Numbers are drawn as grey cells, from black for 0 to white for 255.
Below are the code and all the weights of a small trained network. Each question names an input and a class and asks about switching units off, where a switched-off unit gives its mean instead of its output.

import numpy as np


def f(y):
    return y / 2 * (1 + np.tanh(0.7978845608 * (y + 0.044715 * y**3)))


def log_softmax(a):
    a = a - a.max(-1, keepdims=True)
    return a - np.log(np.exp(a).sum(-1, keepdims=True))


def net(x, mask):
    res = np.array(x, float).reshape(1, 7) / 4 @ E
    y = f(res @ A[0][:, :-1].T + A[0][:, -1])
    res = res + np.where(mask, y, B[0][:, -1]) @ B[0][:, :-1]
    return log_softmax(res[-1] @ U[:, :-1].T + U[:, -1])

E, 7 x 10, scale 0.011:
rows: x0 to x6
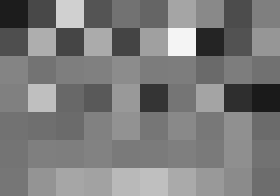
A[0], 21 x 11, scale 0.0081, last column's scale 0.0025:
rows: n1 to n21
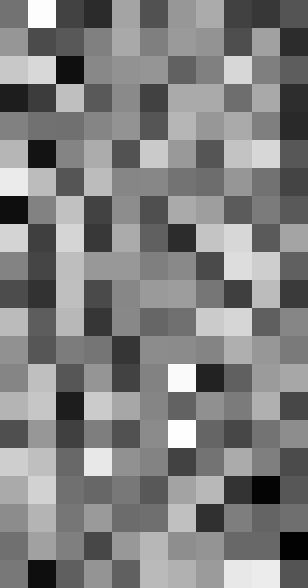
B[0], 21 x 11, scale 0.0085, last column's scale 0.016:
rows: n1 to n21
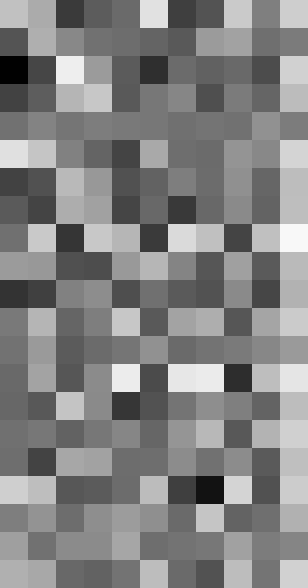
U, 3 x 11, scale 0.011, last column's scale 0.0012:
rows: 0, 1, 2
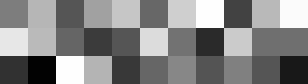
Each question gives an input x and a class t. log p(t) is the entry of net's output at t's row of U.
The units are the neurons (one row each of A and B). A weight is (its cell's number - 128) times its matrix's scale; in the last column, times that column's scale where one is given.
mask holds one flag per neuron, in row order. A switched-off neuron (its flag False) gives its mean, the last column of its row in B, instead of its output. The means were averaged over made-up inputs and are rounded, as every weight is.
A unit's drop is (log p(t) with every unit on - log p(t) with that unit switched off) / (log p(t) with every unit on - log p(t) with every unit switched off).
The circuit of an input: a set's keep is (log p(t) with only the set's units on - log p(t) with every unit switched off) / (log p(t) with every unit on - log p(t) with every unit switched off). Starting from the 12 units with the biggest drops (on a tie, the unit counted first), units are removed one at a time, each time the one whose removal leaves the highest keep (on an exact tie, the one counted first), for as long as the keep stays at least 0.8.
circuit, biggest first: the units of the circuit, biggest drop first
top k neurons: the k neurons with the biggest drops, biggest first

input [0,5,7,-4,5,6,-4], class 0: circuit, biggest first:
[n14]
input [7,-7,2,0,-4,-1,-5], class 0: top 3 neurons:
[n9, n12, n3]
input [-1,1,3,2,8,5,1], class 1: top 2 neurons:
[n9, n14]
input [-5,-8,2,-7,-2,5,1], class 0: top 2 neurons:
[n9, n12]
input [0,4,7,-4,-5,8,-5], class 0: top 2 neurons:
[n14, n18]
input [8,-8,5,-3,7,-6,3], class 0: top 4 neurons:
[n9, n12, n3, n7]
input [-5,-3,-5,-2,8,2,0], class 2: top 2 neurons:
[n3, n14]
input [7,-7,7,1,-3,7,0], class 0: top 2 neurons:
[n9, n12]
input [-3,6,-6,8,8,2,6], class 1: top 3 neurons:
[n18, n1, n9]
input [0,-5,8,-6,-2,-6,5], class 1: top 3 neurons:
[n14, n21, n6]
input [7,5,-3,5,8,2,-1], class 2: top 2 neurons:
[n8, n9]
